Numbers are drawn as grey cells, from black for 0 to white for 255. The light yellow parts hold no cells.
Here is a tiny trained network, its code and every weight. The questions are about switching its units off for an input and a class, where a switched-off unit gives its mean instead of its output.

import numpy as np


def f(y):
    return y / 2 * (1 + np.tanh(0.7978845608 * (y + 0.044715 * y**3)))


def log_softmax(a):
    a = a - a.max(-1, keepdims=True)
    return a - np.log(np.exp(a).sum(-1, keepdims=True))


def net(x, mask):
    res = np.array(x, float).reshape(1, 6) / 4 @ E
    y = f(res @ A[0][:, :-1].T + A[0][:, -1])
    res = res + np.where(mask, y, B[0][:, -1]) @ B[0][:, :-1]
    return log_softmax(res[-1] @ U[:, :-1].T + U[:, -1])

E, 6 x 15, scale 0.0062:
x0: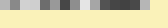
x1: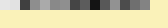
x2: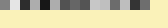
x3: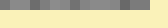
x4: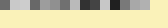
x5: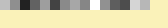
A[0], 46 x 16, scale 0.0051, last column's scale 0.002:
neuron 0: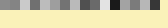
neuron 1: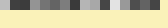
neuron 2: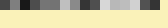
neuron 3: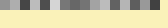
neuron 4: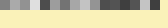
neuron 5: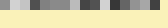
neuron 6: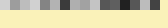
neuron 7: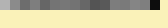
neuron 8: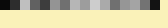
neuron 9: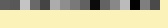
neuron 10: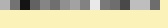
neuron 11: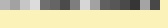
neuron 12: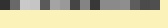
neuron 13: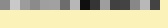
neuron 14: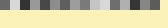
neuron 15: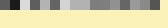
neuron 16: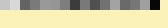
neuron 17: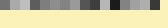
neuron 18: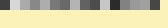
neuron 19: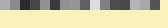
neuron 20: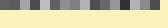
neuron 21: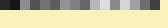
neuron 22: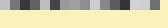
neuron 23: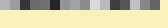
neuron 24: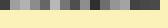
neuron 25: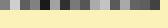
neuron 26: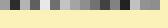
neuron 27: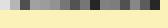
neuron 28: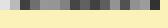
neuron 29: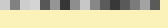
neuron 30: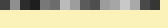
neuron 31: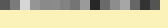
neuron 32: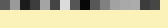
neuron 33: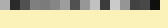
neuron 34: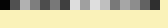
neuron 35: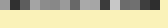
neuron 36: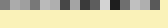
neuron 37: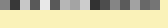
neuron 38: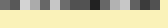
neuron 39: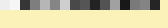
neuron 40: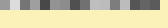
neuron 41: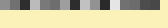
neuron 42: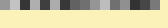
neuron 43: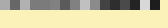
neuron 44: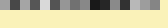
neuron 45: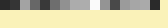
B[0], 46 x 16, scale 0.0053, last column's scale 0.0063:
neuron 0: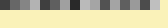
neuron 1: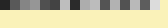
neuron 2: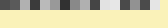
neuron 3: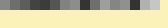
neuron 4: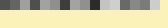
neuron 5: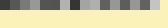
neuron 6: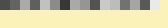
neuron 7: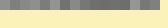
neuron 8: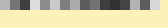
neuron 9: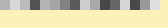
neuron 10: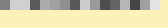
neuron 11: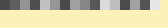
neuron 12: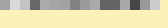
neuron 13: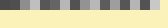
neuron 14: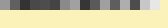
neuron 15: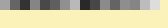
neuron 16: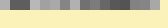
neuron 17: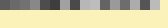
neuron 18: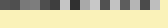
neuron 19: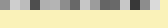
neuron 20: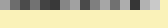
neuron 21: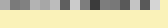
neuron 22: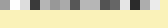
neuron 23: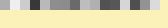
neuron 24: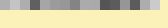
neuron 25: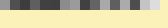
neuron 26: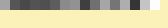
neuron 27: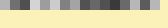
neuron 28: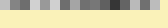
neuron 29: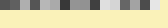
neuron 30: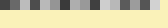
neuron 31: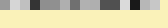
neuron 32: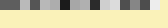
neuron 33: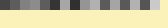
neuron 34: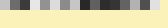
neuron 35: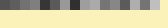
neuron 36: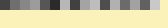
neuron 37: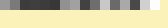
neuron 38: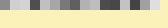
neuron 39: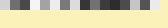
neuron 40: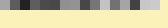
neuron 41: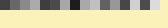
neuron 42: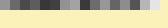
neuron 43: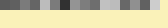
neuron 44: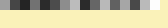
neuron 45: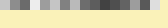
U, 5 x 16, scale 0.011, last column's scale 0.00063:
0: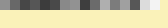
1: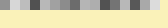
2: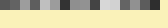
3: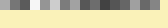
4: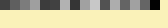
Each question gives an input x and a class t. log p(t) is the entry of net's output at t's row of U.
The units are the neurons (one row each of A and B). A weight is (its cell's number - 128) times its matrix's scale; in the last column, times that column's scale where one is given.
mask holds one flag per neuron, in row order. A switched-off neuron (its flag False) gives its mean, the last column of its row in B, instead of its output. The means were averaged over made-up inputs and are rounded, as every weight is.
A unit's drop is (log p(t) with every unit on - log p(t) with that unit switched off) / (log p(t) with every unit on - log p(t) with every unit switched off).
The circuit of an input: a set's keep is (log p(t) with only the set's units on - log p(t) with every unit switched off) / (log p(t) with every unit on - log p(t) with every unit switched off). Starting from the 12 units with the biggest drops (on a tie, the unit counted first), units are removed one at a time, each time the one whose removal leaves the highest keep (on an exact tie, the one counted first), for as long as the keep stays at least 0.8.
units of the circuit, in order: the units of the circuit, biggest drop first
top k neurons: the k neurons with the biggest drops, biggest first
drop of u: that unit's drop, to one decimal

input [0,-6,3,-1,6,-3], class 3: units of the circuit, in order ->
(neuron 34)
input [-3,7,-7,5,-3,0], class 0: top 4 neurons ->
(neuron 44; neuron 37; neuron 26; neuron 20)
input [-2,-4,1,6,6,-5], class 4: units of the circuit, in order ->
(neuron 18; neuron 0)
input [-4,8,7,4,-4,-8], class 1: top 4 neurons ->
(neuron 38; neuron 9; neuron 24; neuron 12)
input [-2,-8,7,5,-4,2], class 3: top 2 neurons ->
(neuron 34; neuron 45)
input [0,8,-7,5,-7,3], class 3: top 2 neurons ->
(neuron 39; neuron 28)
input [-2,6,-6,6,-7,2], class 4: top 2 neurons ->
(neuron 41; neuron 1)
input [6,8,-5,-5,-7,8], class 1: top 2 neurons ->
(neuron 22; neuron 10)
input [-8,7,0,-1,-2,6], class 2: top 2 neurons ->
(neuron 32; neuron 2)
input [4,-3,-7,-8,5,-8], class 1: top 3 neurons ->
(neuron 9; neuron 38; neuron 31)
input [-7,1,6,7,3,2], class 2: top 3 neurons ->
(neuron 2; neuron 32; neuron 30)
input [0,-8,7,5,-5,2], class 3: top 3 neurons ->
(neuron 34; neuron 45; neuron 8)
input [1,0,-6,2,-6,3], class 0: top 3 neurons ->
(neuron 26; neuron 37; neuron 44)
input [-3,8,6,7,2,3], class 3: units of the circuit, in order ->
(neuron 39)
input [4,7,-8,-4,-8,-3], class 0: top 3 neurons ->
(neuron 44; neuron 37; neuron 26)
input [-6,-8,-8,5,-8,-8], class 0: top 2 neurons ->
(neuron 15; neuron 37)
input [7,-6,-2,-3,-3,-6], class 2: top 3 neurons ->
(neuron 29; neuron 11; neuron 43)
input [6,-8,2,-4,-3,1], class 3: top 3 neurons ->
(neuron 34; neuron 45; neuron 8)
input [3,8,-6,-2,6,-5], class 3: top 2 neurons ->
(neuron 39; neuron 27)
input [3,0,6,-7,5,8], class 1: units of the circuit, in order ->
(neuron 23)
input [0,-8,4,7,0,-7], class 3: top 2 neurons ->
(neuron 34; neuron 8)
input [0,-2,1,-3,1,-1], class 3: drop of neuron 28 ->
-0.1
